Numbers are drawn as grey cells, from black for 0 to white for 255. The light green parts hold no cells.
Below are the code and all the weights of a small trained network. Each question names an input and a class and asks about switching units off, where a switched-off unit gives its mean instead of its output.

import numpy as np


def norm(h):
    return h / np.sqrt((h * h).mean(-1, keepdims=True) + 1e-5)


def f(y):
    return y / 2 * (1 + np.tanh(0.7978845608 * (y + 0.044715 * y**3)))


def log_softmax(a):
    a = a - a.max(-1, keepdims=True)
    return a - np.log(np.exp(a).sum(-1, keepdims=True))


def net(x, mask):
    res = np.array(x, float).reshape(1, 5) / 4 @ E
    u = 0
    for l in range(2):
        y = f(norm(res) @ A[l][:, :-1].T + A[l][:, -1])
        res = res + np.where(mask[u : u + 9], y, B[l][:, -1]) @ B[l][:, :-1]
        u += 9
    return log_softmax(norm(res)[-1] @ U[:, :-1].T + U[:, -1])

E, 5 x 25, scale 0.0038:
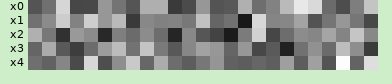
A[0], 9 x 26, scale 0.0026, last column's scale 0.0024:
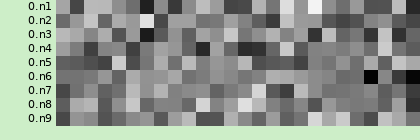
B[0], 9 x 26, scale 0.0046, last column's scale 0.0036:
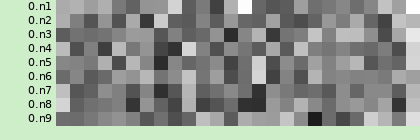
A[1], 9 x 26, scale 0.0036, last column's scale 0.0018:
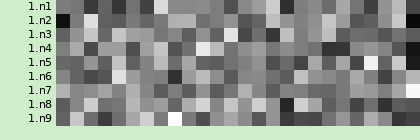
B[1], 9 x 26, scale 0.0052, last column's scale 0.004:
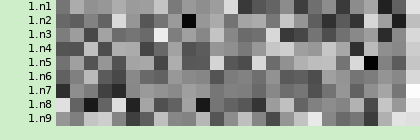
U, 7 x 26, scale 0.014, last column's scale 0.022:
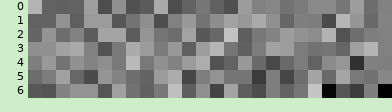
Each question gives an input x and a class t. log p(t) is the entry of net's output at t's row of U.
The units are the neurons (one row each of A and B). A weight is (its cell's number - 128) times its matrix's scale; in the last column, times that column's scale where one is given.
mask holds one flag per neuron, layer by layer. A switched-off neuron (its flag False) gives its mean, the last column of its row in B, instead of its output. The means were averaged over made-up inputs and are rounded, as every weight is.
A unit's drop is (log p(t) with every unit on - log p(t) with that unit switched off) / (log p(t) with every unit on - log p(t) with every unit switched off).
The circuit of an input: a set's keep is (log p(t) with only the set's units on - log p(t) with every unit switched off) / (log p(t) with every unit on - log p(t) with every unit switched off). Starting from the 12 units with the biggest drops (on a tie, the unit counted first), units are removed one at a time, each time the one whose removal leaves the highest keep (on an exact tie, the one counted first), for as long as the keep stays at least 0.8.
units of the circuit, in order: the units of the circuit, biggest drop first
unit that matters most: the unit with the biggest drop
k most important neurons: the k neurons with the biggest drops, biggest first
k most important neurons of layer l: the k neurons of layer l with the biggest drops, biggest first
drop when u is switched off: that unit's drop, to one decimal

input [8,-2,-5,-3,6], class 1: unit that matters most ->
1.n2
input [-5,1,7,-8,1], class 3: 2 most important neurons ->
0.n1, 1.n8
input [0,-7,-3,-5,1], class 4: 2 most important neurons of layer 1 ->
1.n1, 1.n9
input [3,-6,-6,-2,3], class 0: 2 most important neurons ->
1.n8, 0.n2
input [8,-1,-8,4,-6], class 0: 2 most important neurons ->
1.n8, 0.n8
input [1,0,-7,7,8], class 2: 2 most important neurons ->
1.n5, 0.n4
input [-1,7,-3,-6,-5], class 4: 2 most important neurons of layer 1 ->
1.n3, 1.n9
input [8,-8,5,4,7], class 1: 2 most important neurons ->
1.n2, 0.n2
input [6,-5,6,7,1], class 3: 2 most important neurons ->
1.n9, 0.n8
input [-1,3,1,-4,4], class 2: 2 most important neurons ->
1.n5, 1.n9
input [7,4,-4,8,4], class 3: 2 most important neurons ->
1.n9, 1.n4
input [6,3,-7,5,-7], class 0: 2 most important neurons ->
1.n8, 0.n5
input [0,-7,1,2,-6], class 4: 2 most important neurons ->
1.n1, 0.n5
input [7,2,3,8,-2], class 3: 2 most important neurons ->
1.n9, 1.n4
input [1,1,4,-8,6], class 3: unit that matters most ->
0.n1
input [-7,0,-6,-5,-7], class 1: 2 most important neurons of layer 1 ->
1.n4, 1.n5
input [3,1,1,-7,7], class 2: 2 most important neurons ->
1.n5, 1.n9
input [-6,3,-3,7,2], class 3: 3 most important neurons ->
1.n9, 0.n9, 1.n2
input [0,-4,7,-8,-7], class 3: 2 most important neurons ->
0.n1, 1.n8
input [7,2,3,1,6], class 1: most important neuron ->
1.n2
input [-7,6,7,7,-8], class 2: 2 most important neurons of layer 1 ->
1.n8, 1.n2
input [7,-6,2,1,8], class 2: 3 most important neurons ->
1.n5, 0.n5, 1.n4
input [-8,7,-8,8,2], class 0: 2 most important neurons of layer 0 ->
0.n9, 0.n1
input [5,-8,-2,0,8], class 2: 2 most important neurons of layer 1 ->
1.n5, 1.n3
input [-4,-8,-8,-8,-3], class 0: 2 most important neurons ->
1.n8, 1.n9
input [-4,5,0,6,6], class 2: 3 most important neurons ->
1.n5, 0.n1, 0.n5
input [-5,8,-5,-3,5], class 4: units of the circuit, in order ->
1.n3
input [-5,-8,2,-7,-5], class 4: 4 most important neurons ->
1.n1, 1.n9, 0.n9, 0.n5
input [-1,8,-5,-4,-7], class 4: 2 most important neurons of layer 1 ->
1.n3, 1.n5
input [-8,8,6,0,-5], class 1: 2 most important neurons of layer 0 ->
0.n8, 0.n7
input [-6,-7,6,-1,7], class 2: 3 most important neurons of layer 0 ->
0.n9, 0.n8, 0.n5
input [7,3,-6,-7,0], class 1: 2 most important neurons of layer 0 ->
0.n4, 0.n9
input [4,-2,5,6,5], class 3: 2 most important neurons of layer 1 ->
1.n9, 1.n8
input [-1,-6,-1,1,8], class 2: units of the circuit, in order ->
1.n5
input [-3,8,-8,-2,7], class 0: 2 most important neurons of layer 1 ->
1.n8, 1.n1
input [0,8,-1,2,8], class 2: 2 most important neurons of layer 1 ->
1.n5, 1.n1
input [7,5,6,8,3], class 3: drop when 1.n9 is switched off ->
1.3
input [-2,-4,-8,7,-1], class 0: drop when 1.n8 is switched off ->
0.3
